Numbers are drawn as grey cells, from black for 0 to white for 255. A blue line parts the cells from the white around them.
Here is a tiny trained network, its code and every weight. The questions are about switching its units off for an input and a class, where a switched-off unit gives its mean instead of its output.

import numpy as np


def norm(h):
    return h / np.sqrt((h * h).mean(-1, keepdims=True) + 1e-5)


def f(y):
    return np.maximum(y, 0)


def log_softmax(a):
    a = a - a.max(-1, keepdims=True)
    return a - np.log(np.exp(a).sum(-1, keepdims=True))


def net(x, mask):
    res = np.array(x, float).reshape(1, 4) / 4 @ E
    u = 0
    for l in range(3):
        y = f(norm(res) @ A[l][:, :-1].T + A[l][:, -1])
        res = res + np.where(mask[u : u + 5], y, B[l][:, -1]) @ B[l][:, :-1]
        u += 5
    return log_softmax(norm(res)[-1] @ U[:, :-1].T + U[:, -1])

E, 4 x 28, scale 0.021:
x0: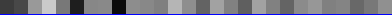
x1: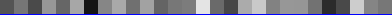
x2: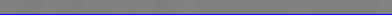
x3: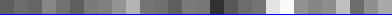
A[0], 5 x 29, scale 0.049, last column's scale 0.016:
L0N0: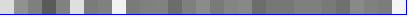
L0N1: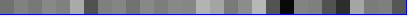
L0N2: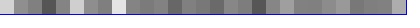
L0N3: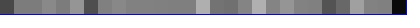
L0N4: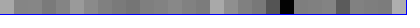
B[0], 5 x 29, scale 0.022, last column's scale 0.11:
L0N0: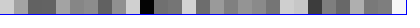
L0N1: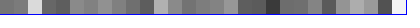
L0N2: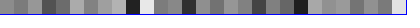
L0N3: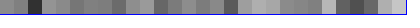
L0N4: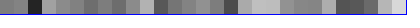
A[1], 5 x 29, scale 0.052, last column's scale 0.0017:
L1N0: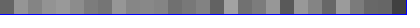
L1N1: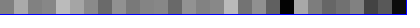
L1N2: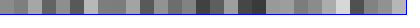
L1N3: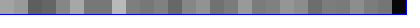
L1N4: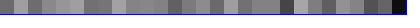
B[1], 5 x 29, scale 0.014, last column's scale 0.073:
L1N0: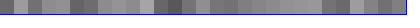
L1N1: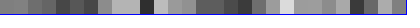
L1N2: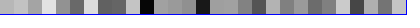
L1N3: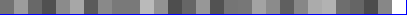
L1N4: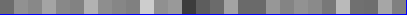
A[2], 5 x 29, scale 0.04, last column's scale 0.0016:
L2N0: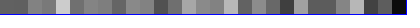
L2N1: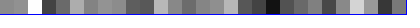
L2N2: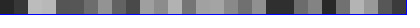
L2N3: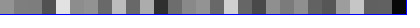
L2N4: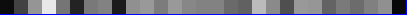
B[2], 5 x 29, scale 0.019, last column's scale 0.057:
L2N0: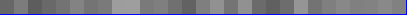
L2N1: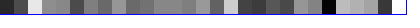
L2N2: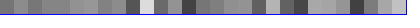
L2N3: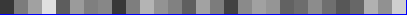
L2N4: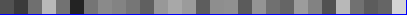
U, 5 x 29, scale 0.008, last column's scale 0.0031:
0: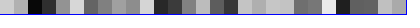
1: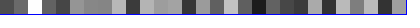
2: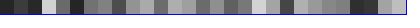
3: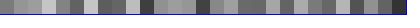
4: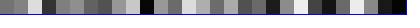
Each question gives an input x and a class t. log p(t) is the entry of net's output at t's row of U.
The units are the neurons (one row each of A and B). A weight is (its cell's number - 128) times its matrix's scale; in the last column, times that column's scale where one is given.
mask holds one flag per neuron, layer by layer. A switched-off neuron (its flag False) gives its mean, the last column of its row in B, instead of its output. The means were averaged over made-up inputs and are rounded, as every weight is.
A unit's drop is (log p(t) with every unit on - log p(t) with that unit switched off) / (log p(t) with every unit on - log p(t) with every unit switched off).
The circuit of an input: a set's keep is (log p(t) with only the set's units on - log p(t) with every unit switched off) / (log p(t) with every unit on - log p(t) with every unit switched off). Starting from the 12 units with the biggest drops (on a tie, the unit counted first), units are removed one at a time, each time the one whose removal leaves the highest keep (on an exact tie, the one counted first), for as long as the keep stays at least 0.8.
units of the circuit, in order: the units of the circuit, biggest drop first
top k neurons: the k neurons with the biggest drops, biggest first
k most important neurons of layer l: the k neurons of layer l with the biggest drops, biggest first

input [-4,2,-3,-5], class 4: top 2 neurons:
L0N1, L0N0
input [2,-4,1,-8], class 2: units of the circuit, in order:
L0N0, L0N2
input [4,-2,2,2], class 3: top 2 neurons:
L0N2, L0N4
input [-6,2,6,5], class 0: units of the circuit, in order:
L0N1
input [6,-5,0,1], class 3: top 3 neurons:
L0N2, L0N4, L0N3
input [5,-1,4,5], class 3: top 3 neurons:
L0N2, L0N4, L0N3
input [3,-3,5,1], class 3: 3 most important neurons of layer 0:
L0N2, L0N4, L0N3
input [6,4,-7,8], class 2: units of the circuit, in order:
L0N0, L0N2
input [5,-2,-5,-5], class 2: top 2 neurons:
L0N4, L0N0
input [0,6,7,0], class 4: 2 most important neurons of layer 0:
L0N1, L0N4
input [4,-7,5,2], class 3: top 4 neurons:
L0N4, L0N2, L0N1, L0N3
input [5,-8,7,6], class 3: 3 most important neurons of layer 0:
L0N4, L0N2, L0N1
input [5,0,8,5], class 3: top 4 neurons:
L0N2, L0N4, L0N3, L0N1
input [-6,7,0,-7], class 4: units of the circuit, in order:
L0N0
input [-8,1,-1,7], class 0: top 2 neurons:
L0N1, L0N0
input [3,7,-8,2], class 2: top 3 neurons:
L0N3, L0N0, L0N2
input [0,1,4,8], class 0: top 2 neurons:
L0N1, L2N1
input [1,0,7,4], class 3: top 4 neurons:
L0N2, L0N4, L0N3, L0N1
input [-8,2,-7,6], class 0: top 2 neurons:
L0N1, L0N0
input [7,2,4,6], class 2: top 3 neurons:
L0N1, L0N0, L0N2
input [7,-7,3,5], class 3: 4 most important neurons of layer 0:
L0N4, L0N2, L0N1, L0N3
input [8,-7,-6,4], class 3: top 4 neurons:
L0N4, L0N2, L0N1, L0N3
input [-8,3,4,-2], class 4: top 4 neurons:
L0N0, L0N1, L0N4, L2N1
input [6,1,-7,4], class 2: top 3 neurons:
L0N1, L0N0, L0N2
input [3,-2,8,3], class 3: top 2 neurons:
L0N2, L0N4
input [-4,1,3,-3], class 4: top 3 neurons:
L0N1, L0N0, L0N3
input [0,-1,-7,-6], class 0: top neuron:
L0N4
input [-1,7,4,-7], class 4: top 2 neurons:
L0N1, L0N2
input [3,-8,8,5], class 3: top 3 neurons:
L0N4, L0N2, L0N1
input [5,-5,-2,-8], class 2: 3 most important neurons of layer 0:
L0N0, L0N2, L0N4
